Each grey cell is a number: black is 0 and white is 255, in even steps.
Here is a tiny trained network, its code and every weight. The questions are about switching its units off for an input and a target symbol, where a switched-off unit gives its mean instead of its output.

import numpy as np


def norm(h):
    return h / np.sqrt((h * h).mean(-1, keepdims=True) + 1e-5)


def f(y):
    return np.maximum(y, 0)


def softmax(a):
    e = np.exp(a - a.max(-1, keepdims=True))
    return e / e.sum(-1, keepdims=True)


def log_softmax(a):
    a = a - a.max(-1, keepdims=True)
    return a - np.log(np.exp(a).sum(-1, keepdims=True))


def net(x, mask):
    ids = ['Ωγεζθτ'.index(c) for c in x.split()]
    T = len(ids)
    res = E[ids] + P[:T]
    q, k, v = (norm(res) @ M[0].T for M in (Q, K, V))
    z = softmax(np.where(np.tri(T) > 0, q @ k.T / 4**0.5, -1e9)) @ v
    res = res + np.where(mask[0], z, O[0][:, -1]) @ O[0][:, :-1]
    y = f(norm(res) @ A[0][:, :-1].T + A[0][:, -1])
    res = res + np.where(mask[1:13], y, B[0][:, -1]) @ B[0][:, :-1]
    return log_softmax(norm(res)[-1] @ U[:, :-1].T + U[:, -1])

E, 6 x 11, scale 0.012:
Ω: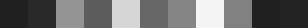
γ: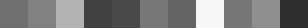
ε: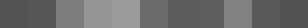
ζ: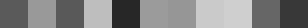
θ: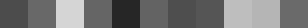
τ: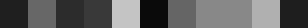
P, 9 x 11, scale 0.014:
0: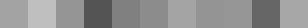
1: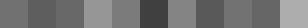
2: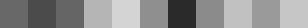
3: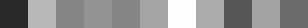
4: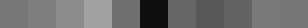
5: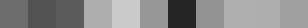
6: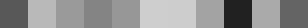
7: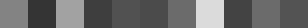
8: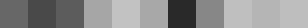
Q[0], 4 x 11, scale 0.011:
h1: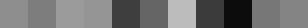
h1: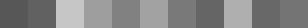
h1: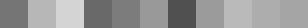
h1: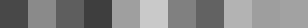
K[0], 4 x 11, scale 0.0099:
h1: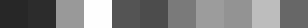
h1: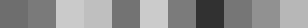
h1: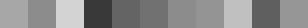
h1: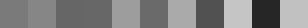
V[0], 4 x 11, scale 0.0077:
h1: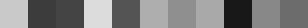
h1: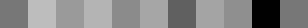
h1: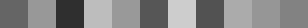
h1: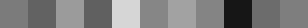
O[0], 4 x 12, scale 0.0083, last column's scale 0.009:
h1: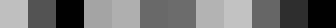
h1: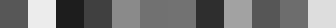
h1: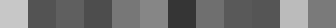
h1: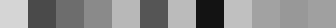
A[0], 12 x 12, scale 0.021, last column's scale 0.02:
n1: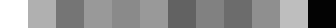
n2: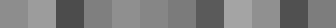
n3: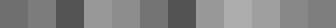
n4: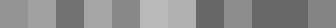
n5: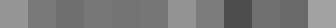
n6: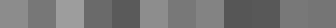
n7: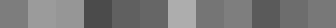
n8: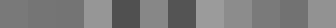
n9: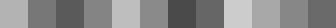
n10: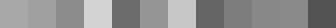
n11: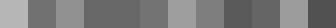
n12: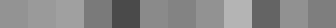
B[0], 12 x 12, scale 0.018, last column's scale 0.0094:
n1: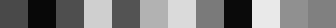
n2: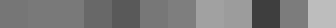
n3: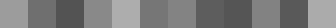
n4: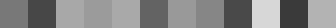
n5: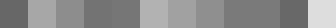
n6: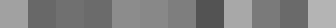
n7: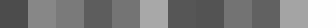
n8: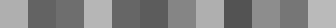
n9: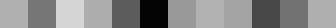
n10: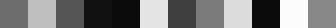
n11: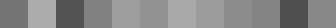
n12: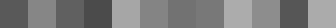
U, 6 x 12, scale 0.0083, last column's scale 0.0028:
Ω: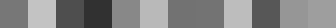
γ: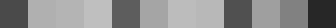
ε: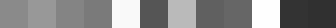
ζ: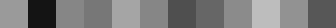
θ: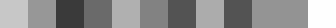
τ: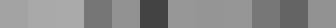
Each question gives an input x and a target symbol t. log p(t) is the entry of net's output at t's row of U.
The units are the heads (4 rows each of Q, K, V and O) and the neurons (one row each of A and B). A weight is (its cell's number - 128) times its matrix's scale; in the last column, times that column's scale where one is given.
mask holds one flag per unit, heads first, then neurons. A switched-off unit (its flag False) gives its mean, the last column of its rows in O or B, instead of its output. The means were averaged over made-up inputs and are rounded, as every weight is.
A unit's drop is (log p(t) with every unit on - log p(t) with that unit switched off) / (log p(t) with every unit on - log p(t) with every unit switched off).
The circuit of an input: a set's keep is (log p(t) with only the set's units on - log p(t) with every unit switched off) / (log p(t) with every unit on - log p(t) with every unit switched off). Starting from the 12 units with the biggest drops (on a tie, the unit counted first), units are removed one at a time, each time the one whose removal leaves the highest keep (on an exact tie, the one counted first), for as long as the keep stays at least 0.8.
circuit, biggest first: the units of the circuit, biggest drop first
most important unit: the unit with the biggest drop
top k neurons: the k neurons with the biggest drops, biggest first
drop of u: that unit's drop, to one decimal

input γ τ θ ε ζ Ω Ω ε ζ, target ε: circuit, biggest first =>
[n3]
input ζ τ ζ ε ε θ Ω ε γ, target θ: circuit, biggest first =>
[h1 n8]
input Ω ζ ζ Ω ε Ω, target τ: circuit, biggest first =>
[h1 n9]
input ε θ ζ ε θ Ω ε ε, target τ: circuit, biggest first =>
[h1 n9]
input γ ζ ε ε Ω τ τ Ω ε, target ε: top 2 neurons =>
[n3 n7]
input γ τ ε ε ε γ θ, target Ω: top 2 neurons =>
[n10 n4]
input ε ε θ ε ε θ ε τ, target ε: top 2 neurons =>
[n2 n7]
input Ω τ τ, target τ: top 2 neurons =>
[n9 n2]
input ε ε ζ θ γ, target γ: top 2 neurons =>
[n8 n3]
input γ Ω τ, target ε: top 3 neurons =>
[n3 n7 n10]
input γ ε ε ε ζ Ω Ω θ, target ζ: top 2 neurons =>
[n8 n6]
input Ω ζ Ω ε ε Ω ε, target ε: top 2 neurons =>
[n4 n7]
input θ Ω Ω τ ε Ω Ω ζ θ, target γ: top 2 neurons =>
[n7 n8]
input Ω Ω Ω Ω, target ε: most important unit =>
n4
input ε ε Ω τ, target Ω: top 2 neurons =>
[n4 n7]
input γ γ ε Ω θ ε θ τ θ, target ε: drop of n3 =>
0.2
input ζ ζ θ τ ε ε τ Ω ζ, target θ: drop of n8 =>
0.2
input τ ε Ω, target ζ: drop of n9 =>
0.1
